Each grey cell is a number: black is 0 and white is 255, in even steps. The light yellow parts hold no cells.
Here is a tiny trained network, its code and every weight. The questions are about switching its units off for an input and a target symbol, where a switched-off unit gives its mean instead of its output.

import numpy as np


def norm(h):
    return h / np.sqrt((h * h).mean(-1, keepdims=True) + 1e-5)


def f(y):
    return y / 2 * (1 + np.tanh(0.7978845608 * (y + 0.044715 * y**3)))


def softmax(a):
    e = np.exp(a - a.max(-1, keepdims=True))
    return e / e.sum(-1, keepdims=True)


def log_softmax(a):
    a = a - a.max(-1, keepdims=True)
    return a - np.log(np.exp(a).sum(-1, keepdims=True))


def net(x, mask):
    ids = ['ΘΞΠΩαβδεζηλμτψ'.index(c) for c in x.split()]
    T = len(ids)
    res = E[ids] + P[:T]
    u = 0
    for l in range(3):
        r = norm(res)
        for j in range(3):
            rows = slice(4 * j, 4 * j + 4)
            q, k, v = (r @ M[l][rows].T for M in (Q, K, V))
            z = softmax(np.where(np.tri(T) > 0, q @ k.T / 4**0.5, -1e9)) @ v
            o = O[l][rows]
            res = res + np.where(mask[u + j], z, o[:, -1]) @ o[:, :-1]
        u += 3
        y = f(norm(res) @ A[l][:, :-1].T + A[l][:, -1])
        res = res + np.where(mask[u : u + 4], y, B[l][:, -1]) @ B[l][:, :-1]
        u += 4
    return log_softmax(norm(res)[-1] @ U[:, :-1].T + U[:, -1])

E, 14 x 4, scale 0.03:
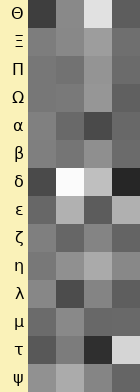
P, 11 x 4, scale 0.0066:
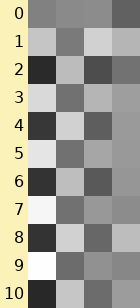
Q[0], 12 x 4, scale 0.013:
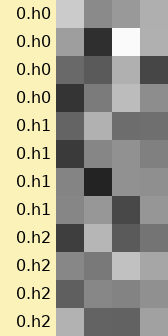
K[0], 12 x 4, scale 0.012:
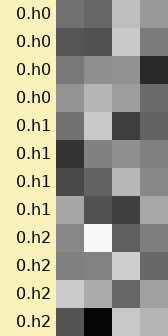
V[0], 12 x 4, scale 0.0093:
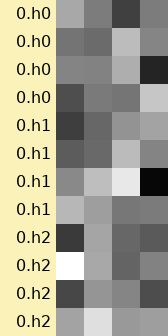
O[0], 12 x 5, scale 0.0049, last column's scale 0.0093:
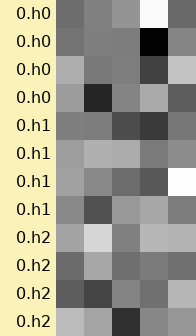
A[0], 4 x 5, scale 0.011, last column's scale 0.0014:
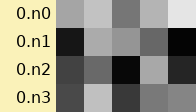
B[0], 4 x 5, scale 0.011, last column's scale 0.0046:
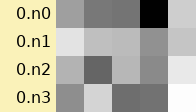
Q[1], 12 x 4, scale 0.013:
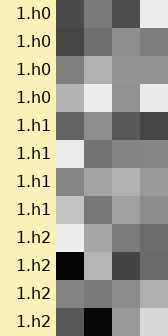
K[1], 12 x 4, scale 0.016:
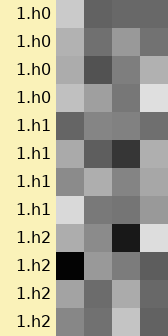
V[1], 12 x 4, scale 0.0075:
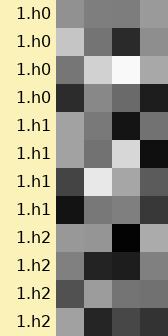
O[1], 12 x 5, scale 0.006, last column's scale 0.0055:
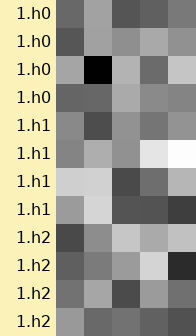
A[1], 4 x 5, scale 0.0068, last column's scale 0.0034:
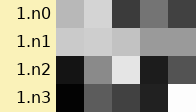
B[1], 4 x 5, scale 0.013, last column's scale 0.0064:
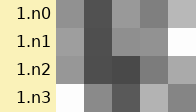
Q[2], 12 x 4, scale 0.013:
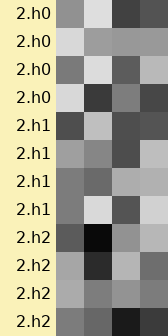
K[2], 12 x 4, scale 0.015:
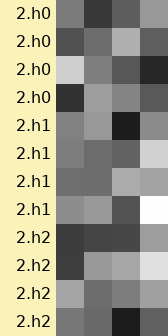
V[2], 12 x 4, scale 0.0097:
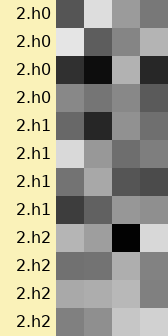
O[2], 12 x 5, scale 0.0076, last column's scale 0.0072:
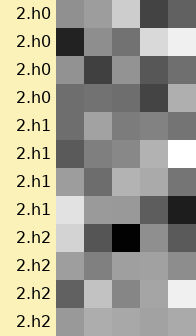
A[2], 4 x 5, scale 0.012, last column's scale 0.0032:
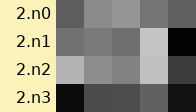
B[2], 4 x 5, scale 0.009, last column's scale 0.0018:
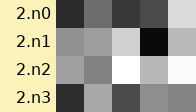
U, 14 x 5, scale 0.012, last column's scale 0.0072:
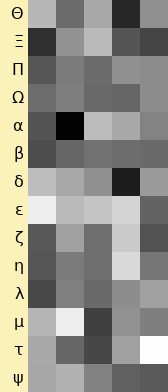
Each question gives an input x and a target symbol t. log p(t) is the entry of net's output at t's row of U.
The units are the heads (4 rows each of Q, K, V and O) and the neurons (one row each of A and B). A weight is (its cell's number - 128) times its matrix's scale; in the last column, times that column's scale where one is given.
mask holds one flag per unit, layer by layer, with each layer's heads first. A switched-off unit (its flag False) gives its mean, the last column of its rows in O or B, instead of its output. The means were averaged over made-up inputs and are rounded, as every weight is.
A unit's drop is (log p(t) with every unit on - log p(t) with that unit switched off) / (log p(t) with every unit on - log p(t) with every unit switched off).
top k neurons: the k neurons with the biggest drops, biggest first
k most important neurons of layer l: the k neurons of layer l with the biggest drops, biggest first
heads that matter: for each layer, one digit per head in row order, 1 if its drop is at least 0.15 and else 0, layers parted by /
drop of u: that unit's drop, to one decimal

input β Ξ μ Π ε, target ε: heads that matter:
000 / 000 / 000
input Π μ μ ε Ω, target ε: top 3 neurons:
[0.n1, 1.n1, 1.n2]
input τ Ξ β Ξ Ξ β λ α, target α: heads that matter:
100 / 010 / 000
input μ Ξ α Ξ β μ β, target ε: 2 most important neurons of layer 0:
[0.n1, 0.n3]
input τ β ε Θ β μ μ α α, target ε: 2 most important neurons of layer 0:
[0.n2, 0.n3]
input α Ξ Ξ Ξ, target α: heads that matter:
100 / 010 / 100
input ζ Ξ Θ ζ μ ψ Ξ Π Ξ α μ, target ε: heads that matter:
000 / 000 / 000
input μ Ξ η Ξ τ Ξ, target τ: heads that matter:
100 / 000 / 001
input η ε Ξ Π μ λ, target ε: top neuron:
[1.n3]
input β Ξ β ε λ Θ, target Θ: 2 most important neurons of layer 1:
[1.n2, 1.n1]
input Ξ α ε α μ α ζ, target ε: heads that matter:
100 / 000 / 000
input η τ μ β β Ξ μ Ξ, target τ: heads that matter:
100 / 010 / 001
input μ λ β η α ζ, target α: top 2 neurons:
[0.n2, 1.n3]
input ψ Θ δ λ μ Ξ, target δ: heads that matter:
100 / 000 / 100
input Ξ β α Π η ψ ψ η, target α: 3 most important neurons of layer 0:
[0.n2, 0.n0, 0.n1]
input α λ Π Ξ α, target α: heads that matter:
101 / 010 / 000
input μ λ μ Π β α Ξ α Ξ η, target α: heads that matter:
100 / 000 / 000
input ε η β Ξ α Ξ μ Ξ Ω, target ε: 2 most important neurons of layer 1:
[1.n1, 1.n2]
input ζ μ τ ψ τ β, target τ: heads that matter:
100 / 000 / 001
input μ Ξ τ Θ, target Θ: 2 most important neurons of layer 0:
[0.n3, 0.n2]
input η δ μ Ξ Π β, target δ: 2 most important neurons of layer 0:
[0.n2, 0.n1]
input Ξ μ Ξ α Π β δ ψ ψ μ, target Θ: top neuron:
[0.n0]
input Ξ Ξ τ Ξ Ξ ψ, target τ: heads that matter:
100 / 011 / 001
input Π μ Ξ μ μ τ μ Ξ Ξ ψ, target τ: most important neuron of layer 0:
[0.n3]
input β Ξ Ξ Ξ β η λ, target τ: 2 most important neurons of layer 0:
[0.n1, 0.n2]
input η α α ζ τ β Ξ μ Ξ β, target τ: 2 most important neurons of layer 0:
[0.n1, 0.n2]
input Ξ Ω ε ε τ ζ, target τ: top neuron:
[1.n2]
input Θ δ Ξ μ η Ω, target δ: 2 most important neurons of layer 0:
[0.n2, 0.n1]
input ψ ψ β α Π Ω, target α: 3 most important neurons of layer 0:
[0.n2, 0.n0, 0.n1]
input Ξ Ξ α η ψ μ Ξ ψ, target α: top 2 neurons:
[0.n2, 0.n0]
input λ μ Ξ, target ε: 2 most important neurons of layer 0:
[0.n1, 0.n0]
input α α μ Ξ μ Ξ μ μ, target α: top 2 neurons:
[0.n2, 0.n0]
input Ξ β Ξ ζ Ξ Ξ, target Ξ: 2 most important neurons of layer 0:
[0.n0, 0.n3]
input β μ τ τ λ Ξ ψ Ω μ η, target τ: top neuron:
[1.n2]
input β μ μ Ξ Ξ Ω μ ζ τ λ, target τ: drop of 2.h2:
1.9
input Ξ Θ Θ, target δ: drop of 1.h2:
0.2
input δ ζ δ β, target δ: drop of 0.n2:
0.1
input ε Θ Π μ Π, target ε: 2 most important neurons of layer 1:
[1.n1, 1.n2]
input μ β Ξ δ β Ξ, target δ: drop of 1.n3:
-0.1
